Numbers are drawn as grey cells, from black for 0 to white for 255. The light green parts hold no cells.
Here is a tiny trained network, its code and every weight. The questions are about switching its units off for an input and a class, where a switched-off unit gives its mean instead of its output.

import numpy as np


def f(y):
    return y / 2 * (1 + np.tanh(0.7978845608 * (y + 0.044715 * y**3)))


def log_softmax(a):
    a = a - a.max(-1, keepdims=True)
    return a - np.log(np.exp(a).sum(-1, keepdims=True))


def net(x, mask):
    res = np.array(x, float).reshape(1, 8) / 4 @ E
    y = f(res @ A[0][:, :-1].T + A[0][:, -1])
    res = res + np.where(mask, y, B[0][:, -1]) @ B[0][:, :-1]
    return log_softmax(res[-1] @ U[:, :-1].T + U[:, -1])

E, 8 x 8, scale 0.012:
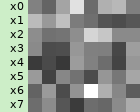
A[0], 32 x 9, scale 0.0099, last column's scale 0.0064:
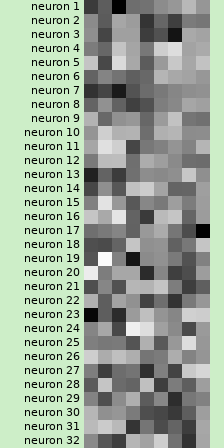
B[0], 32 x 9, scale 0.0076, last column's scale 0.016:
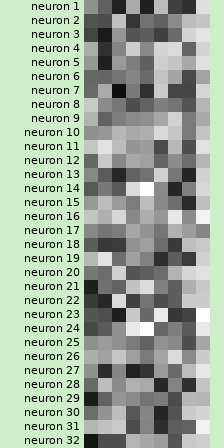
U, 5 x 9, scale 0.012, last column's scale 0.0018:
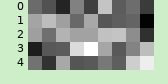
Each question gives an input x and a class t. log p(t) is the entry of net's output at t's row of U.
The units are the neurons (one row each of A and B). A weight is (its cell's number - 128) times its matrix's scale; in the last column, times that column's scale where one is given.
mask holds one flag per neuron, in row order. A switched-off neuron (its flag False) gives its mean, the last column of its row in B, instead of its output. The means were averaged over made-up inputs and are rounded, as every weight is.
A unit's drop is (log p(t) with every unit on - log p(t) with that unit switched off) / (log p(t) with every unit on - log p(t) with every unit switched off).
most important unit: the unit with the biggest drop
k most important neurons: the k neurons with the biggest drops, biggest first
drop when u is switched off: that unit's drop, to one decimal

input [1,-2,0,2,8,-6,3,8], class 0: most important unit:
neuron 1
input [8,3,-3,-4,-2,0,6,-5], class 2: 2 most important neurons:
[neuron 26; neuron 16]
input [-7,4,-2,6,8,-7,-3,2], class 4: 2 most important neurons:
[neuron 3; neuron 30]
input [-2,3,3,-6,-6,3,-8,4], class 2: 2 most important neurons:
[neuron 5; neuron 16]
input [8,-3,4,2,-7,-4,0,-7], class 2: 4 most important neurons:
[neuron 26; neuron 16; neuron 5; neuron 4]
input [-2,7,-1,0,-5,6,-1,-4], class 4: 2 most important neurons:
[neuron 22; neuron 30]
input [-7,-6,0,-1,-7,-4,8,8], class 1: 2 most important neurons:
[neuron 19; neuron 32]
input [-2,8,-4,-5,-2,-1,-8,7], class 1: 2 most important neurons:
[neuron 11; neuron 31]
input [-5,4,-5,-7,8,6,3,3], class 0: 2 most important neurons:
[neuron 7; neuron 20]
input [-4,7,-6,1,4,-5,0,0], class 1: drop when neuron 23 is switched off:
0.1
